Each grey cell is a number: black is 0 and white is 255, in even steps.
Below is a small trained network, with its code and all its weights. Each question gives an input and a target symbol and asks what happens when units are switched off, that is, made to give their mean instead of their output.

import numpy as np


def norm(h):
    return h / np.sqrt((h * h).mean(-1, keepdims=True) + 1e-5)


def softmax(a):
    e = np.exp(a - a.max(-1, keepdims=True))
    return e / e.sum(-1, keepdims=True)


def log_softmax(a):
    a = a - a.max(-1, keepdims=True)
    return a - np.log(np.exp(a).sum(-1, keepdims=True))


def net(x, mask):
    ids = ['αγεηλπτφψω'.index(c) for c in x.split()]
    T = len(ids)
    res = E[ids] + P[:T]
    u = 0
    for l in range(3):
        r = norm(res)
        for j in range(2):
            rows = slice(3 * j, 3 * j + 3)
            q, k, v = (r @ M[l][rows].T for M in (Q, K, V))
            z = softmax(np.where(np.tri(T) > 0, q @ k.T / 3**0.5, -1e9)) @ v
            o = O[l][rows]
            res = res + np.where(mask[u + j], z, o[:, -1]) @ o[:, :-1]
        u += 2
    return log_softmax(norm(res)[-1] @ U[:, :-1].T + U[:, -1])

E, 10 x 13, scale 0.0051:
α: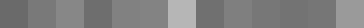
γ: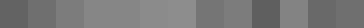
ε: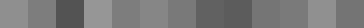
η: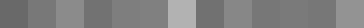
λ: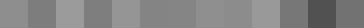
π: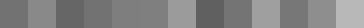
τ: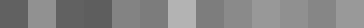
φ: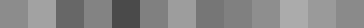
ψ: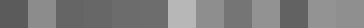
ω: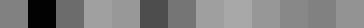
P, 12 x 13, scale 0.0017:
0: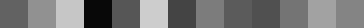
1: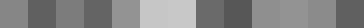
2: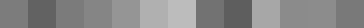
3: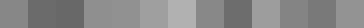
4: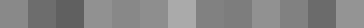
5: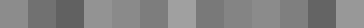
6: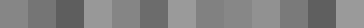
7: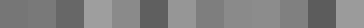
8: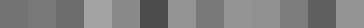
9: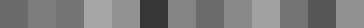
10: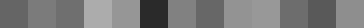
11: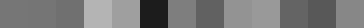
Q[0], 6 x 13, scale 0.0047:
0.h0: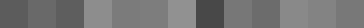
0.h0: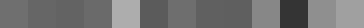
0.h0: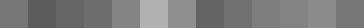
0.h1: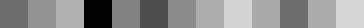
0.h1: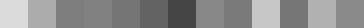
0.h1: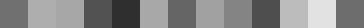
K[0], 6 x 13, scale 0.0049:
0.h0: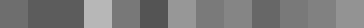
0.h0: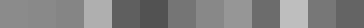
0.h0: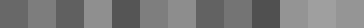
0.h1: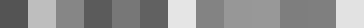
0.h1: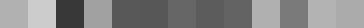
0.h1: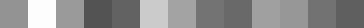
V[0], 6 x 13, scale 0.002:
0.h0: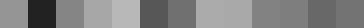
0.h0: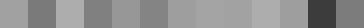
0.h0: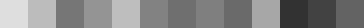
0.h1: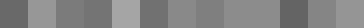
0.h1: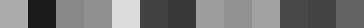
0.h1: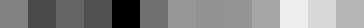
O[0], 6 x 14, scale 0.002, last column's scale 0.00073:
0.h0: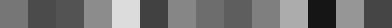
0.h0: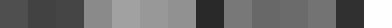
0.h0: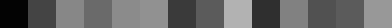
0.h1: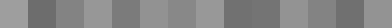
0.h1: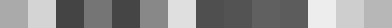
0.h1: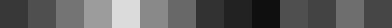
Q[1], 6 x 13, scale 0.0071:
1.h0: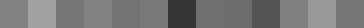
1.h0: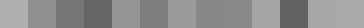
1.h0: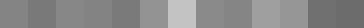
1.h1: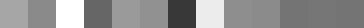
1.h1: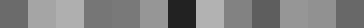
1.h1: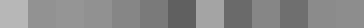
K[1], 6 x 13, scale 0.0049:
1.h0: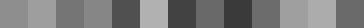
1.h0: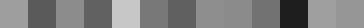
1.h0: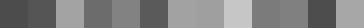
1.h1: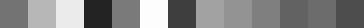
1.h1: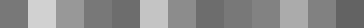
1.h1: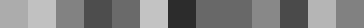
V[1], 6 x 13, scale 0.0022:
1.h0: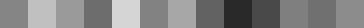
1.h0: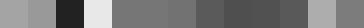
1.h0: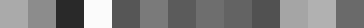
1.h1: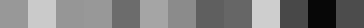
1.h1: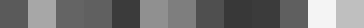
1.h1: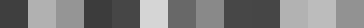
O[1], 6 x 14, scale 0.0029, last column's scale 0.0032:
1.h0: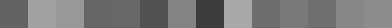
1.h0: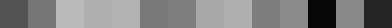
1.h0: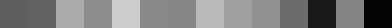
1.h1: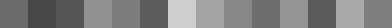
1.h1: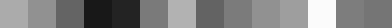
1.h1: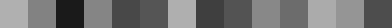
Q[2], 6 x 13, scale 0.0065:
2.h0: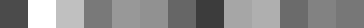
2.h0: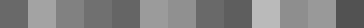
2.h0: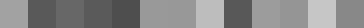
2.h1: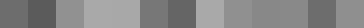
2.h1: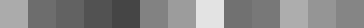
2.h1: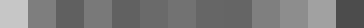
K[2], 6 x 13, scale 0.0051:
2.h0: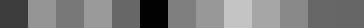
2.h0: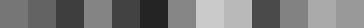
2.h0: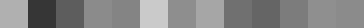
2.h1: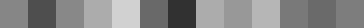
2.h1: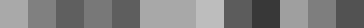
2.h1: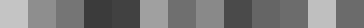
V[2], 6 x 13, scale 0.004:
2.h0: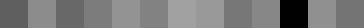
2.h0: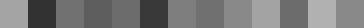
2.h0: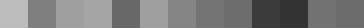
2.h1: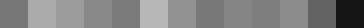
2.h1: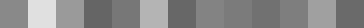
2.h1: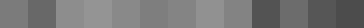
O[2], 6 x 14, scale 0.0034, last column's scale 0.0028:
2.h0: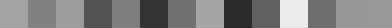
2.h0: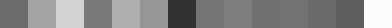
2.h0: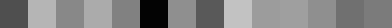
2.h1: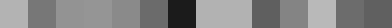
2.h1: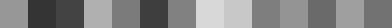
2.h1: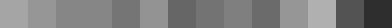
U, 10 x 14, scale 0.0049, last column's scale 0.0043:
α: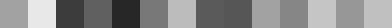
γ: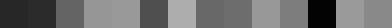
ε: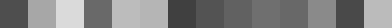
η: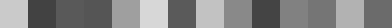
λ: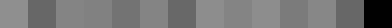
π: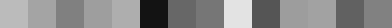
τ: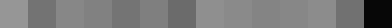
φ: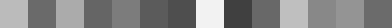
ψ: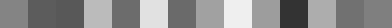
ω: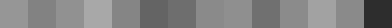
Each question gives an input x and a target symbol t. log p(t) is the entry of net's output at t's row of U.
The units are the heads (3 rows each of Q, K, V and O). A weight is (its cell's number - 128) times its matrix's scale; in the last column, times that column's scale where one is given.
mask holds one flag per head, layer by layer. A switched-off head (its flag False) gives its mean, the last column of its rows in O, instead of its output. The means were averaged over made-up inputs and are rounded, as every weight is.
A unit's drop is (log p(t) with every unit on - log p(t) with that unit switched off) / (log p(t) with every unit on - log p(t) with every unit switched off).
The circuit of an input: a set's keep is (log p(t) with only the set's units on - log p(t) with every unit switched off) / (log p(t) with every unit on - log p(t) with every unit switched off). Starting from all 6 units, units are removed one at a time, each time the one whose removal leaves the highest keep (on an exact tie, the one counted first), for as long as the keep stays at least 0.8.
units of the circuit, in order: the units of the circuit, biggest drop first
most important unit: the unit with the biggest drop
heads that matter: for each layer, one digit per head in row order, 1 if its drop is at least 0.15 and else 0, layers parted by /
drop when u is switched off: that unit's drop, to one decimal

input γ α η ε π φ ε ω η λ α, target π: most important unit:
1.h1
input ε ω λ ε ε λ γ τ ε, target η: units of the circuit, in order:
[1.h1 2.h0 1.h0 2.h1]
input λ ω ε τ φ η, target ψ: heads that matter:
01 / 01 / 11
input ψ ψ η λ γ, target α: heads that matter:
11 / 11 / 00
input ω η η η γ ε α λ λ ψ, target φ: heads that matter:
10 / 01 / 11
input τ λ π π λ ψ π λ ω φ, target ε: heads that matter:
00 / 01 / 00
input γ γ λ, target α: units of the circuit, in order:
[1.h1 1.h0]
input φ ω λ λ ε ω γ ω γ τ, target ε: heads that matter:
00 / 01 / 01
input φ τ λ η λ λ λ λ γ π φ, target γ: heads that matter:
11 / 10 / 01
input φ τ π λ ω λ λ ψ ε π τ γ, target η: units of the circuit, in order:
[2.h0 1.h1]
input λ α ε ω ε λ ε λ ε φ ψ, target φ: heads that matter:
01 / 01 / 11
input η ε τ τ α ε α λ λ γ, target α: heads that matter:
01 / 10 / 00
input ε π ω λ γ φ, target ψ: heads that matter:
01 / 11 / 10
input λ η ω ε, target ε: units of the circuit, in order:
[1.h1]
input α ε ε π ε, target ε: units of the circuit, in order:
[1.h0 2.h1]
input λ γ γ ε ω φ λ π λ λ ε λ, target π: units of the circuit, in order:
[0.h1 2.h1 1.h1]
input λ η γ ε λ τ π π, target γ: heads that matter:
01 / 10 / 01
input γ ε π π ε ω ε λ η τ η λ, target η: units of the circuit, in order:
[2.h0 1.h1 0.h1]
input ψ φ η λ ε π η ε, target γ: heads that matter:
10 / 11 / 01
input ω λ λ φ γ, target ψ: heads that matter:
11 / 11 / 11
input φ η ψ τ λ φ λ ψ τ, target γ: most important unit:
0.h1
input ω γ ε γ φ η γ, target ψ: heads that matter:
01 / 11 / 11
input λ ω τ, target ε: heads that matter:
00 / 01 / 00
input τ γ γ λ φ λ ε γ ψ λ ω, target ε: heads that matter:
00 / 01 / 01
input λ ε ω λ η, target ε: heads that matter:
00 / 01 / 01
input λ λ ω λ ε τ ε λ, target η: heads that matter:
11 / 01 / 11
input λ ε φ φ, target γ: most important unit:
0.h1
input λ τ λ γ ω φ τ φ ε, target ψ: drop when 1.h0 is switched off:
0.4
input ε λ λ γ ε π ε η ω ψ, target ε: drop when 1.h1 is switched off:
1.1
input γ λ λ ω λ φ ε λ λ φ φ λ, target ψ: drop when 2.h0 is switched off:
0.8
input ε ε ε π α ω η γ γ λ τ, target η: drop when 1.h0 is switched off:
0.0
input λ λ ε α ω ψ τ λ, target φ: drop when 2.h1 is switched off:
0.3
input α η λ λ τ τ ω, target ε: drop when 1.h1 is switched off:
1.1
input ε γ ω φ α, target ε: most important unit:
1.h1
